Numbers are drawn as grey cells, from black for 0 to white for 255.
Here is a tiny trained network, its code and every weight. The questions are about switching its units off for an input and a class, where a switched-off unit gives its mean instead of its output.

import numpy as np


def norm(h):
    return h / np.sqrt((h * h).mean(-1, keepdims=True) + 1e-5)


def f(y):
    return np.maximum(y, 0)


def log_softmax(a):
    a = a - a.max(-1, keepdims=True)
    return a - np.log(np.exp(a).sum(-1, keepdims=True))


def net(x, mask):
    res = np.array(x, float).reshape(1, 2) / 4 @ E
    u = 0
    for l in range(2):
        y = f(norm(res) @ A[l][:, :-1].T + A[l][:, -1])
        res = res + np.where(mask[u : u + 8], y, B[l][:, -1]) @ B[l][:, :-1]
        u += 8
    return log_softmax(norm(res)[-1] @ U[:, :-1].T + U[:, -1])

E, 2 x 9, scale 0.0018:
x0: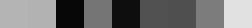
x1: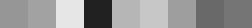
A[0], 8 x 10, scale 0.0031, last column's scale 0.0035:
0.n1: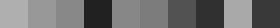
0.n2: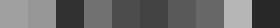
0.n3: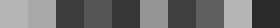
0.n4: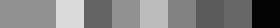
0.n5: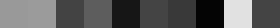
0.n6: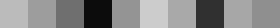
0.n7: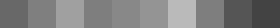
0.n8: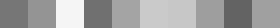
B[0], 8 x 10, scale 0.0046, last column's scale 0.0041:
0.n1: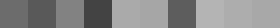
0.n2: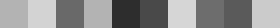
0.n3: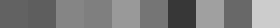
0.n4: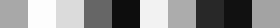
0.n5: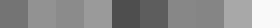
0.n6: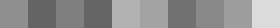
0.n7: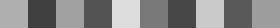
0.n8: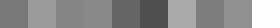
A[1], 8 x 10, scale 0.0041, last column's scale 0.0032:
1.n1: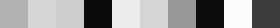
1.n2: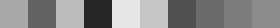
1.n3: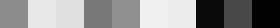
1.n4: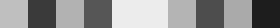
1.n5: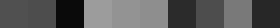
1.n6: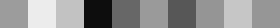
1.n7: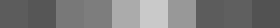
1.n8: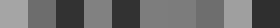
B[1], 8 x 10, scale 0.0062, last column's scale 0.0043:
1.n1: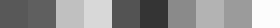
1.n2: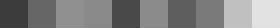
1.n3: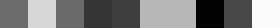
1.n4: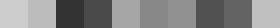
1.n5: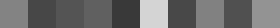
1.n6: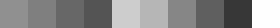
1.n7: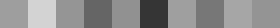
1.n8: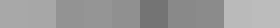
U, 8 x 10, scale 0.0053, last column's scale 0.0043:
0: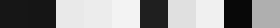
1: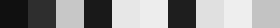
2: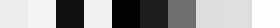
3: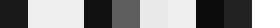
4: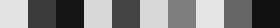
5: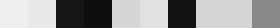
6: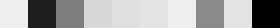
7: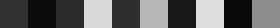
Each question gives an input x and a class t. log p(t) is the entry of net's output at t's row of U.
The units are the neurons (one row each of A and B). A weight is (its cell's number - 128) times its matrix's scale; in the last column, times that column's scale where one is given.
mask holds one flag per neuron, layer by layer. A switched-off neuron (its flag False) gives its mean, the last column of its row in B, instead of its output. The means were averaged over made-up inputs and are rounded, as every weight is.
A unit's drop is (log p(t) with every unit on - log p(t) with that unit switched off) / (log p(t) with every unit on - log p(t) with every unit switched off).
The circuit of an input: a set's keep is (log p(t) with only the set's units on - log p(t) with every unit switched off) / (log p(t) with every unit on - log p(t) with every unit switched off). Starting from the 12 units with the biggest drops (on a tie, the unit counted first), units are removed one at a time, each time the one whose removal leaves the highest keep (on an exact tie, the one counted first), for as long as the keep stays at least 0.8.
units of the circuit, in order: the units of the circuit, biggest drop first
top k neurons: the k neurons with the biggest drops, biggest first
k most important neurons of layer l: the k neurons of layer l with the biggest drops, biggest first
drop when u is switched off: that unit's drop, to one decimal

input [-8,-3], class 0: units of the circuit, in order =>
(0.n4 1.n3)
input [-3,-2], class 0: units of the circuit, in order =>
(1.n3)
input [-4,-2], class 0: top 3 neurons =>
(0.n4 1.n3 0.n6)
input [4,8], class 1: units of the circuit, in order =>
(0.n1 0.n6 1.n3)
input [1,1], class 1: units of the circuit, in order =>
(0.n1 1.n3)
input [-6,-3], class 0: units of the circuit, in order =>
(0.n4 1.n3)
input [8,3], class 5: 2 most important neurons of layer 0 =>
(0.n1 0.n8)
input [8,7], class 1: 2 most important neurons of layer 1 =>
(1.n3 1.n4)
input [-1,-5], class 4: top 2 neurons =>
(0.n8 0.n5)
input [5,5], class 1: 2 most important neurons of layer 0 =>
(0.n6 0.n1)
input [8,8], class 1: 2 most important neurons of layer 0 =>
(0.n6 0.n1)
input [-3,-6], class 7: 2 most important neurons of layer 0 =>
(0.n2 0.n8)
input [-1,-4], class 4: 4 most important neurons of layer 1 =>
(1.n5 1.n3 1.n1 1.n2)
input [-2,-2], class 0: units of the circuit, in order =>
(1.n3)
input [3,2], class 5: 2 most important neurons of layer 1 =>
(1.n3 1.n1)
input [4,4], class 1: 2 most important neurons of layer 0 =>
(0.n6 0.n1)
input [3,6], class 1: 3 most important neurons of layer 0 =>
(0.n1 0.n6 0.n2)
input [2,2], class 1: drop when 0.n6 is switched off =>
0.2
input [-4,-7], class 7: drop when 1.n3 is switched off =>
0.2
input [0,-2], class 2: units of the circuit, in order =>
(1.n3)
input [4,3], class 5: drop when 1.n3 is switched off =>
0.2
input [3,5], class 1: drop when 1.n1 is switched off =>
0.1
